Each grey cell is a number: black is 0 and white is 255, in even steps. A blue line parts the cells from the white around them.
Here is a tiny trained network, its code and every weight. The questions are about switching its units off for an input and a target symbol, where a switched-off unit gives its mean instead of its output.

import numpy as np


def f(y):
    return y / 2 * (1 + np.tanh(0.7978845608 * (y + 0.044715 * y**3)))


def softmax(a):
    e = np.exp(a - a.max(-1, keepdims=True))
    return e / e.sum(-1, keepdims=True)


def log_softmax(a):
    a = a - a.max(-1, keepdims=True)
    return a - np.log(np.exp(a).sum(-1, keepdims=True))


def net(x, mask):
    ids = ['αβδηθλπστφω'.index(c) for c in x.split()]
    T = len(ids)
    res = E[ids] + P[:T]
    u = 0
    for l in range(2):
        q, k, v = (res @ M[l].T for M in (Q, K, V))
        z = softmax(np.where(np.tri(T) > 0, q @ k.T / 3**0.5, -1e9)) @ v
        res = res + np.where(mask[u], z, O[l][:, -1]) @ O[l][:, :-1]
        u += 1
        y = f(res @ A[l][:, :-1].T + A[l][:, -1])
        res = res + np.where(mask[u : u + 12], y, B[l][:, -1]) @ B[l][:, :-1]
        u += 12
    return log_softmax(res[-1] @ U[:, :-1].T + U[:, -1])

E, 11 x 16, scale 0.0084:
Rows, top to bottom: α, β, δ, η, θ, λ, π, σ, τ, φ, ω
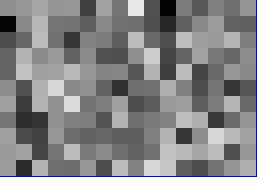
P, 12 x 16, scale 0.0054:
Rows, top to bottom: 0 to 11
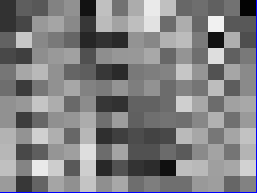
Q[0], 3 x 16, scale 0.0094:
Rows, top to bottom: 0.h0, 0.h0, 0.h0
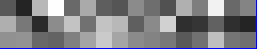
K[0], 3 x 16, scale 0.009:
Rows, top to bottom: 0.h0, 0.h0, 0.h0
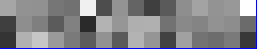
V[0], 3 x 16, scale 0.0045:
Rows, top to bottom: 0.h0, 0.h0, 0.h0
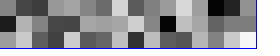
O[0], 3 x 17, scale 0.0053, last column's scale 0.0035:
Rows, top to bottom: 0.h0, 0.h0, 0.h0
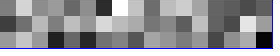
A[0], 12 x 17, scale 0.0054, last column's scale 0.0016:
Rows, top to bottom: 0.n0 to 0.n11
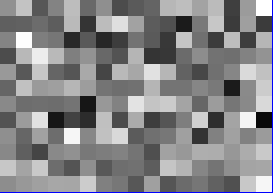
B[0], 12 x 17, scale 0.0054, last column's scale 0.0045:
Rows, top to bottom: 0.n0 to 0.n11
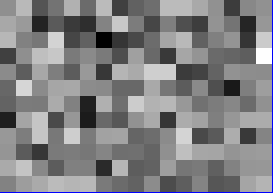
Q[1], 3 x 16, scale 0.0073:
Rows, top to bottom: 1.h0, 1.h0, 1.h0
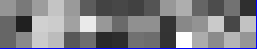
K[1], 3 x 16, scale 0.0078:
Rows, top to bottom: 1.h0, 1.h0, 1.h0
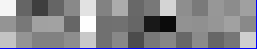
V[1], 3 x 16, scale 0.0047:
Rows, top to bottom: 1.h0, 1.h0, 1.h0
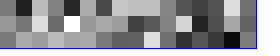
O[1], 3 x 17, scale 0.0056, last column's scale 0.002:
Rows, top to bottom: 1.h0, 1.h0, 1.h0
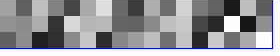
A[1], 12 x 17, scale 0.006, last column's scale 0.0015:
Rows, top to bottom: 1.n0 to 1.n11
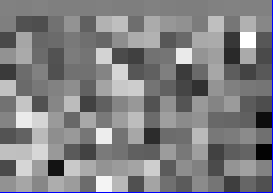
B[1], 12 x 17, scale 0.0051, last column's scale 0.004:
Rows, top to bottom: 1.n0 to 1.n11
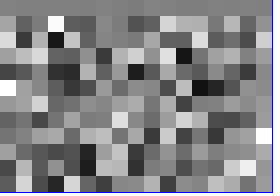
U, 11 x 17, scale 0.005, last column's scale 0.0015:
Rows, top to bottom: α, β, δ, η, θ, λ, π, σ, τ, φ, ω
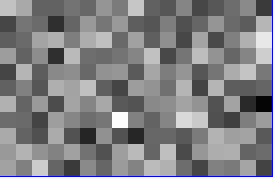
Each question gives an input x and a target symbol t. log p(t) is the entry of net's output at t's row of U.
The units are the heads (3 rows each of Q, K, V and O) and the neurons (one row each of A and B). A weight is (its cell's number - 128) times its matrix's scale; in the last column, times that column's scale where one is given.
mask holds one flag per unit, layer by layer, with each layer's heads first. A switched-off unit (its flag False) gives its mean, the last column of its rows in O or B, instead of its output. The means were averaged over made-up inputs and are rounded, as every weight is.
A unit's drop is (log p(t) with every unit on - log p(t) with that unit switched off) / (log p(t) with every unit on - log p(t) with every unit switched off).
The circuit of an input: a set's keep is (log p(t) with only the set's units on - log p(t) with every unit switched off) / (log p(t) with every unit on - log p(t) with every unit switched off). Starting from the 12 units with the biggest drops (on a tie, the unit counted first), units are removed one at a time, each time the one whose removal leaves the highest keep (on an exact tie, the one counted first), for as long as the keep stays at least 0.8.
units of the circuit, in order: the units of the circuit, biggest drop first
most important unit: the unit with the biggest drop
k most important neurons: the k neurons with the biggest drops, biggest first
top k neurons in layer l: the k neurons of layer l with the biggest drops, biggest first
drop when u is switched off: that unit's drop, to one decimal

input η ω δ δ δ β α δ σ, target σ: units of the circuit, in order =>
0.h0; 1.n7; 0.n10
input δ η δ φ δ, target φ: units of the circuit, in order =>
1.h0; 0.n0; 1.n6; 0.n2
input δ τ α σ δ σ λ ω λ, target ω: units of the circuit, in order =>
0.h0; 1.h0; 1.n3; 0.n4
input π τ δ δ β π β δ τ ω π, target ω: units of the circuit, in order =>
0.h0; 1.h0; 0.n4; 1.n3
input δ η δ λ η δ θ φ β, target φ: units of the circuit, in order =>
1.h0; 0.h0; 0.n0; 1.n6
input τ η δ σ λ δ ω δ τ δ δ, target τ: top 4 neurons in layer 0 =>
0.n6; 0.n2; 0.n9; 0.n3
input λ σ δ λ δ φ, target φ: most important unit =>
1.n3
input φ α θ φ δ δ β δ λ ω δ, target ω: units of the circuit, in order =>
1.h0; 1.n3; 0.n4; 0.h0
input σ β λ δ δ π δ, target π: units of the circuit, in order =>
1.h0; 0.n8; 0.n2; 0.h0
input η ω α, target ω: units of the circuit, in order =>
1.h0; 1.n3; 0.n4
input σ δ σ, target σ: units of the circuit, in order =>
0.h0; 1.n7
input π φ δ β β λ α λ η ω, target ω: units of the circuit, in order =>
0.n4; 1.n5
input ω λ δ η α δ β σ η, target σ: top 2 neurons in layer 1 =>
1.n7; 1.n9
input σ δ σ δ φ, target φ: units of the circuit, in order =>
0.n0; 1.n6; 1.h0
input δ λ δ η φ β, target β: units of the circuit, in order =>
1.n4; 0.n1
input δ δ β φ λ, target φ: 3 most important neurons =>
0.n0; 1.n6; 0.n3
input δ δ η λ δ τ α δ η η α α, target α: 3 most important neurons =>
1.n5; 0.n1; 0.n2
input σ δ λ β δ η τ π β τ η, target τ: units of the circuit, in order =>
0.h0; 0.n2; 1.h0; 1.n9
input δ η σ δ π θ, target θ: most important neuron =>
1.n10
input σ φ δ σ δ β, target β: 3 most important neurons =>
1.n4; 0.n1; 1.n11
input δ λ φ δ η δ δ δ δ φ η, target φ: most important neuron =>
0.n0
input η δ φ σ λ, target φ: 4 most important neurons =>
0.n0; 0.n10; 1.n6; 0.n2
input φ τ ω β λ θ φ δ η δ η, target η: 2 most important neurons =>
1.n2; 0.n11
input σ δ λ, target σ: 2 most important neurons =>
1.n7; 0.n3
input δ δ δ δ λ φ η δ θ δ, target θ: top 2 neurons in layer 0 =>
0.n11; 0.n7
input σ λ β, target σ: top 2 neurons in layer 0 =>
0.n3; 0.n2
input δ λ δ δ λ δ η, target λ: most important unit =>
0.n2
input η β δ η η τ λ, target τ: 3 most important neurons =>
1.n9; 0.n2; 0.n3
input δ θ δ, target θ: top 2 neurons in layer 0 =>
0.n7; 0.n8
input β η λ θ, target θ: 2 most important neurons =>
1.n10; 0.n8
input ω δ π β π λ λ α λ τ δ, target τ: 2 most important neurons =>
0.n2; 1.n9
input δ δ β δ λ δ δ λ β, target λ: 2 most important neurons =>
0.n2; 0.n3
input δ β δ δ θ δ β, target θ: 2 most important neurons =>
1.n10; 0.n7
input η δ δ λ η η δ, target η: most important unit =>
0.n7
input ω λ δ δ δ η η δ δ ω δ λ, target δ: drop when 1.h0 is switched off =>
0.6
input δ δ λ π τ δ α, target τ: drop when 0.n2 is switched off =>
0.5
